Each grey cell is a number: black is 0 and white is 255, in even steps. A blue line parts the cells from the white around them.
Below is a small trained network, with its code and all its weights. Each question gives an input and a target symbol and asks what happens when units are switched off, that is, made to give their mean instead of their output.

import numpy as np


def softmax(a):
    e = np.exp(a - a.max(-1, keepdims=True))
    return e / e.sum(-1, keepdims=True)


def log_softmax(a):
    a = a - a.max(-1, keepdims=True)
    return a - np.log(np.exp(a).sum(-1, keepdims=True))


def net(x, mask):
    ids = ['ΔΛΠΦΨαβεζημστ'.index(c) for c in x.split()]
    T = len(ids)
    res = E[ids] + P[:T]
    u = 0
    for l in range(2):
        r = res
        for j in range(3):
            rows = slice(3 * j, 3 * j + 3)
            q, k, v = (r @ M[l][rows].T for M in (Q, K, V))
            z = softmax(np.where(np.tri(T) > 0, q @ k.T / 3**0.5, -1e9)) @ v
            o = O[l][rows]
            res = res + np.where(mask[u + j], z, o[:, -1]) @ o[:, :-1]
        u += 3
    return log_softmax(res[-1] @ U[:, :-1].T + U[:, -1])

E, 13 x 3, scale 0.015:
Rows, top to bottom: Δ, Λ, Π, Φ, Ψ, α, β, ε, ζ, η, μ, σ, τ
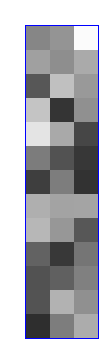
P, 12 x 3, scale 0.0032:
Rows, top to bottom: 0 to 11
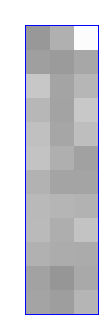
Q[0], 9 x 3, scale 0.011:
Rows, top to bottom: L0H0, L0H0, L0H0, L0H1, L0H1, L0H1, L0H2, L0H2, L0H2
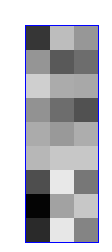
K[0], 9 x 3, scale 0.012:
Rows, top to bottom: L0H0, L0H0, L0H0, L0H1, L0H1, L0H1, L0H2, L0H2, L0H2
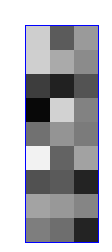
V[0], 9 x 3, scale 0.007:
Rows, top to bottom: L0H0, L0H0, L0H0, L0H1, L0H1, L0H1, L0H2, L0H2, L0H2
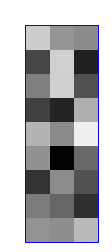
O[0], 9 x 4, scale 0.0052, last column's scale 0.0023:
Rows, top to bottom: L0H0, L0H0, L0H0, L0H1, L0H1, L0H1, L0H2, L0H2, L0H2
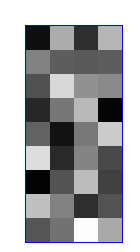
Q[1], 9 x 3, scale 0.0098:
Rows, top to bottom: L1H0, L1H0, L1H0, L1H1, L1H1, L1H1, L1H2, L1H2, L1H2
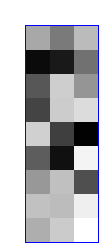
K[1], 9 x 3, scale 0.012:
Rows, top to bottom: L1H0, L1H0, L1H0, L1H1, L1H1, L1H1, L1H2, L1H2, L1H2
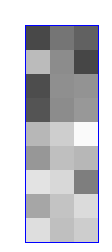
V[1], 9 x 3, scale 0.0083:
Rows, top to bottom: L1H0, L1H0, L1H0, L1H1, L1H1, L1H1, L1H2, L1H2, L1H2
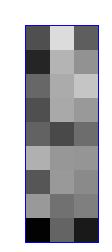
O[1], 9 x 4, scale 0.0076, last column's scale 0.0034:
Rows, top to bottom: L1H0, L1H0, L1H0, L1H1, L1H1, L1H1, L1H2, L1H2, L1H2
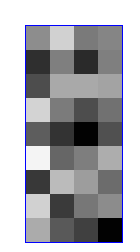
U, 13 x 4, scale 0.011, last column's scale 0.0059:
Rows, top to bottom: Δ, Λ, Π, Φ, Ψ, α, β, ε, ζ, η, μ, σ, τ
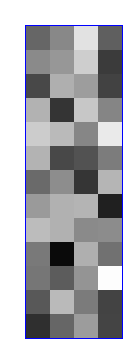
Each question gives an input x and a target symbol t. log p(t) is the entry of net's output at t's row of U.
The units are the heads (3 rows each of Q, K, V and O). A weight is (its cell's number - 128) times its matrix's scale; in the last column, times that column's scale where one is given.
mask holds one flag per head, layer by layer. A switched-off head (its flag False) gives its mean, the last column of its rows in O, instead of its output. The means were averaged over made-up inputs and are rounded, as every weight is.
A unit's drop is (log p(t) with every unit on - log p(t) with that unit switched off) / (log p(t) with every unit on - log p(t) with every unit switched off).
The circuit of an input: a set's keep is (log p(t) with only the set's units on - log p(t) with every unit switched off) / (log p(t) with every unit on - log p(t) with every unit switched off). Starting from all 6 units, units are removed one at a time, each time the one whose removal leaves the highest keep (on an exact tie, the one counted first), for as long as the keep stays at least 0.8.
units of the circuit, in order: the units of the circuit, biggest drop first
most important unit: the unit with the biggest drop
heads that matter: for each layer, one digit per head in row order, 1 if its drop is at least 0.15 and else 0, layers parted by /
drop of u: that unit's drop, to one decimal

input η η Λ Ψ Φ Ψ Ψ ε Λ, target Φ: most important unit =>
L1H0
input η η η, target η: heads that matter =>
110 / 110
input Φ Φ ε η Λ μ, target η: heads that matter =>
010 / 100
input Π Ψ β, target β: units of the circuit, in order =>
L1H2, L0H0, L0H2
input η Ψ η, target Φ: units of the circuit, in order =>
L1H0, L0H1
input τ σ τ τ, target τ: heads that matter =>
011 / 100
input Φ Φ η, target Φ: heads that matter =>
001 / 100
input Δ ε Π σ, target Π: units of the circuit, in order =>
L1H0, L1H2, L0H2
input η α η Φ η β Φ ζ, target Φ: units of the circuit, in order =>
L1H0, L0H0, L0H1
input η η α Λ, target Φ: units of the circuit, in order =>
L1H0, L0H0
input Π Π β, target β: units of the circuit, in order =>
L1H2, L1H0, L0H2
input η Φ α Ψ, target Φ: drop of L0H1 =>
0.2
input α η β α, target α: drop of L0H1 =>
-0.2
